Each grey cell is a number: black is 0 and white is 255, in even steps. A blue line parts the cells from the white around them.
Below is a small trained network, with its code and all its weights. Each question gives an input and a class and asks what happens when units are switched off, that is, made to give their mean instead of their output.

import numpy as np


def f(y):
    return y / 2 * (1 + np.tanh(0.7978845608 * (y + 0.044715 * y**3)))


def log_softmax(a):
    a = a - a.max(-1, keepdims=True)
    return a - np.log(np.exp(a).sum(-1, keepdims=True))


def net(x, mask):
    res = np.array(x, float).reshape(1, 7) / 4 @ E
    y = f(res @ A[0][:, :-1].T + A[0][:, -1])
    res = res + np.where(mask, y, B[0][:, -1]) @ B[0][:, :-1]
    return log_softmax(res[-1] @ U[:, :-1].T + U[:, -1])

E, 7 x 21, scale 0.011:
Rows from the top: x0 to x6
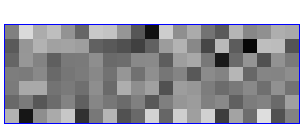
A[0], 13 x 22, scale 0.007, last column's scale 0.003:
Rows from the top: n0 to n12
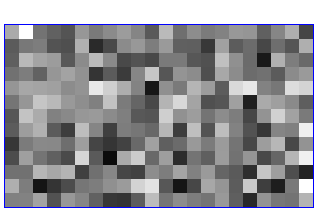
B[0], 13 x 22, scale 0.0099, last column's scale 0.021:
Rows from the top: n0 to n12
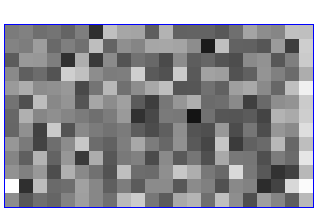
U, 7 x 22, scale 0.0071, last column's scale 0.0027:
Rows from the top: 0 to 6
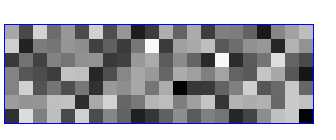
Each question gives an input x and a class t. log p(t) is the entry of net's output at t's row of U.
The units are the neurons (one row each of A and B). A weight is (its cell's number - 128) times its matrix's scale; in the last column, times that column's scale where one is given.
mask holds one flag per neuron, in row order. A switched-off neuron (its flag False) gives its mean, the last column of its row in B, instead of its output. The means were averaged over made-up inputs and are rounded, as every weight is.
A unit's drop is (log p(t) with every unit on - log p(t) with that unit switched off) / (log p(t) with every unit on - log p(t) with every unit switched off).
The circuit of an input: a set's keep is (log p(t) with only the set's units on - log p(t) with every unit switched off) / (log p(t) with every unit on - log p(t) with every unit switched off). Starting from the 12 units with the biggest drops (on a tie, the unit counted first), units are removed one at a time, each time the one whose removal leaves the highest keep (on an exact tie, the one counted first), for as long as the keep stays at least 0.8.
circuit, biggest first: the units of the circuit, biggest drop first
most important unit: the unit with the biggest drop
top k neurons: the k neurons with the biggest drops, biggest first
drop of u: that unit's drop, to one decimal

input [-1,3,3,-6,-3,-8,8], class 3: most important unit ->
n11
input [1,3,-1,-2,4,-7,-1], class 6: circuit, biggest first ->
[n11, n9]
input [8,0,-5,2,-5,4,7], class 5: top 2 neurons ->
[n4, n9]
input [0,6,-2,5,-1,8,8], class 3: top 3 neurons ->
[n11, n12, n9]
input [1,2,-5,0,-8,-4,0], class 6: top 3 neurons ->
[n11, n9, n1]
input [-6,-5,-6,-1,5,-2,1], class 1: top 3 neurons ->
[n5, n6, n7]
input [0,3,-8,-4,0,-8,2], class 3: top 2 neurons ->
[n11, n9]
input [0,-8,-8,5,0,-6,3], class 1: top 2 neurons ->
[n11, n9]
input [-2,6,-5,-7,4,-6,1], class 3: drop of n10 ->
0.2
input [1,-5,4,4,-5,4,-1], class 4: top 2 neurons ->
[n5, n1]
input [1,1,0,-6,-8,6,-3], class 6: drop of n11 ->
0.3
